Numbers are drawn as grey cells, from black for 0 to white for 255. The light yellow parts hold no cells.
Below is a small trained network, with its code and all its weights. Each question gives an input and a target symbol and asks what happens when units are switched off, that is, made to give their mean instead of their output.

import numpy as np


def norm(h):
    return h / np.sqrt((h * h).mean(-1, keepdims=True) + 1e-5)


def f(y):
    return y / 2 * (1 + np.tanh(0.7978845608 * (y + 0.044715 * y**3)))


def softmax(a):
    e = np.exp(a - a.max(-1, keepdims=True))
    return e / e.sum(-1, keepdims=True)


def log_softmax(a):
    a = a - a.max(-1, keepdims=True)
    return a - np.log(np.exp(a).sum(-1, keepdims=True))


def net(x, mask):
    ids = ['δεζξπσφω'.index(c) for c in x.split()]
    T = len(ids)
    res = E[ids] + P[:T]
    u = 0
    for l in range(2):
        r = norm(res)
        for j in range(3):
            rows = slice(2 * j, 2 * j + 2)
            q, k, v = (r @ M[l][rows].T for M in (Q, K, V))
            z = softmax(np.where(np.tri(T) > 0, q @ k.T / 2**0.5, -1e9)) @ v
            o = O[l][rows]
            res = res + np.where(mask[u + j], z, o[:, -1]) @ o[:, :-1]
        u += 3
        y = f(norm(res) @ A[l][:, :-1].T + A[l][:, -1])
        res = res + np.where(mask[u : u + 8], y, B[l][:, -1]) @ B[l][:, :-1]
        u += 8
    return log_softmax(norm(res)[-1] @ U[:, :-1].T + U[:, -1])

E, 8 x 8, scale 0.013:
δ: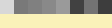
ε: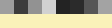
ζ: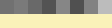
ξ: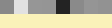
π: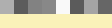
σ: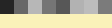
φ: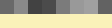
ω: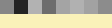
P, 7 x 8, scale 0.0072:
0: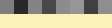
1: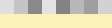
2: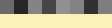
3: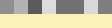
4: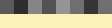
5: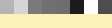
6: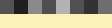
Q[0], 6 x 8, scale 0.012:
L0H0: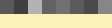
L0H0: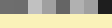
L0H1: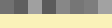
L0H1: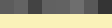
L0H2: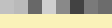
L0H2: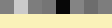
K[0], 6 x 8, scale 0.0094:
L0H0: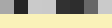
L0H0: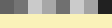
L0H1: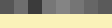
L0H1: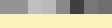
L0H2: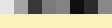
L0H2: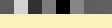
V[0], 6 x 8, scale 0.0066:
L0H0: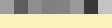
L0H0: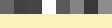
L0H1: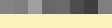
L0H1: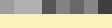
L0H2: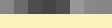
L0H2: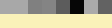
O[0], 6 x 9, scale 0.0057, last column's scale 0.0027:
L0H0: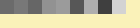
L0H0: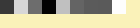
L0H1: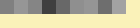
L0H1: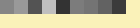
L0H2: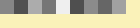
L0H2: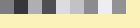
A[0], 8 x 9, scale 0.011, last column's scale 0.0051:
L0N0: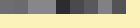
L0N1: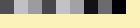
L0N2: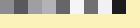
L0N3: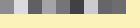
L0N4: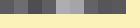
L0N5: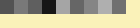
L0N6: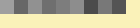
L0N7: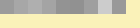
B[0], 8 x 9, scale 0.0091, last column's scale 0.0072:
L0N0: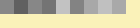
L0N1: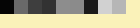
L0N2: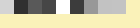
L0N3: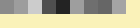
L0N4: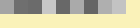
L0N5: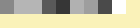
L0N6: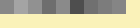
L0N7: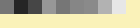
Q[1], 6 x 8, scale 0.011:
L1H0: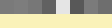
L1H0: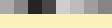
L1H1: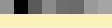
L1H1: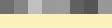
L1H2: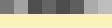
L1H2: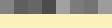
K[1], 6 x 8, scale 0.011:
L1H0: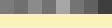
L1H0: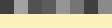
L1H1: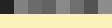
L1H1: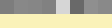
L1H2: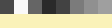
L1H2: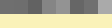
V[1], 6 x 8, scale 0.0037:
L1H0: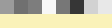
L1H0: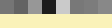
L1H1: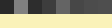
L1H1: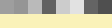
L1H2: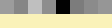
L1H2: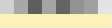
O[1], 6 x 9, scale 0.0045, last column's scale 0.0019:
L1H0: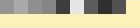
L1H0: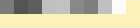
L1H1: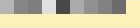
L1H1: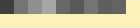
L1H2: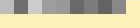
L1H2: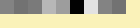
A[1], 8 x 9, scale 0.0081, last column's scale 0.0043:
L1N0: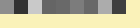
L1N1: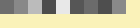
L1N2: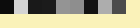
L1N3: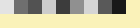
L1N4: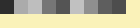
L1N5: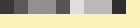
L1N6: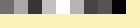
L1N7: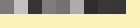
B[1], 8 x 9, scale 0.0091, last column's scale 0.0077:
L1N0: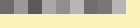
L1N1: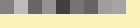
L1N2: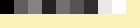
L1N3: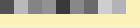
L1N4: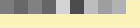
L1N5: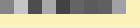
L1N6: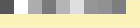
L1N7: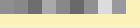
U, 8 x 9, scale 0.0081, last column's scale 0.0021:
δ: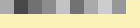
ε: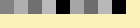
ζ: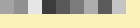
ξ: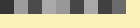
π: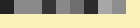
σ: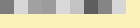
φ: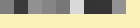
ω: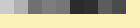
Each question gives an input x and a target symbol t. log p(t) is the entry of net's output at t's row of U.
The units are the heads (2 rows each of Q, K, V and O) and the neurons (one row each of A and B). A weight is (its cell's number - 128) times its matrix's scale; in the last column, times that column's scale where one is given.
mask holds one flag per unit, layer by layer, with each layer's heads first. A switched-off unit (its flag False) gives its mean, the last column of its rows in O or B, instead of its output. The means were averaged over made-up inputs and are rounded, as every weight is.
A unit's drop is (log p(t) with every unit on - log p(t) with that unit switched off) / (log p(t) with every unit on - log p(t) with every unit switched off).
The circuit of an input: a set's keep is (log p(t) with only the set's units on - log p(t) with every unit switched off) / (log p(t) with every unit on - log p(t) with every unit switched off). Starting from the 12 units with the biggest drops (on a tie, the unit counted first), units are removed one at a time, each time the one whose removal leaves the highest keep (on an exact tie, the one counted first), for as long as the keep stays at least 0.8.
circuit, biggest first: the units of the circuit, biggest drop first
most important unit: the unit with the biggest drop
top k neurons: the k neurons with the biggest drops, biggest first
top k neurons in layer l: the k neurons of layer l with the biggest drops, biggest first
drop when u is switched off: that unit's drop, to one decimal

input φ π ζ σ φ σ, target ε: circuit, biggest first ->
(L0H0 L1N5)
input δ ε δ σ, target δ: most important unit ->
L0N2
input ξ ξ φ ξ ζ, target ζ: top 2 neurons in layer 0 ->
(L0N5 L0N1)
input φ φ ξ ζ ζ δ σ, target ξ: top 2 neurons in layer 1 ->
(L1N2 L1N5)
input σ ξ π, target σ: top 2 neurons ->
(L1N6 L0N5)
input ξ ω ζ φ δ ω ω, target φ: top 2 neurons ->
(L0N2 L1N2)
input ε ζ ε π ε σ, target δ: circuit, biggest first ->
(L0H0 L0N2)
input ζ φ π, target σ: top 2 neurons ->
(L1N6 L0N7)
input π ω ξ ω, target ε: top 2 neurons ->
(L1N3 L1N2)
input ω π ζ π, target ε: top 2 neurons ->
(L0N2 L0N3)
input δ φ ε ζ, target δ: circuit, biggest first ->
(L0H2 L0H0 L0N2 L1N2)
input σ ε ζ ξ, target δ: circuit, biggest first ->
(L0H2 L0N2 L0H0)
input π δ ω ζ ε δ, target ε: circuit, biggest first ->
(L0H0 L1N3 L0N2)
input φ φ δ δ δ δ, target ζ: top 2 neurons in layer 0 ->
(L0N3 L0N4)
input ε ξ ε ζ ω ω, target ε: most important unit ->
L0H0
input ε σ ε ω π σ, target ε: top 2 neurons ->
(L0N5 L1N5)
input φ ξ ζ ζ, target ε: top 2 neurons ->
(L0N7 L1N5)
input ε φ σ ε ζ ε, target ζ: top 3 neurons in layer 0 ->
(L0N5 L0N4 L0N2)
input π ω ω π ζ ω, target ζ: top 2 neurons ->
(L0N3 L0N7)
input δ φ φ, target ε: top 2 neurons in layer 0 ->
(L0N4 L0N1)
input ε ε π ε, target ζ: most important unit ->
L0H0
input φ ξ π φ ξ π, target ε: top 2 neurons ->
(L1N3 L0N5)
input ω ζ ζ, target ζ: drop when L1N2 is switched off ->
0.2
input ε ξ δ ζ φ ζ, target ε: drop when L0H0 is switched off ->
1.4
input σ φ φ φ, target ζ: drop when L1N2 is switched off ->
0.3
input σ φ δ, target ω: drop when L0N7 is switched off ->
0.2
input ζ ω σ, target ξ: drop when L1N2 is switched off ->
0.2
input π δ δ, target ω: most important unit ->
L0N1
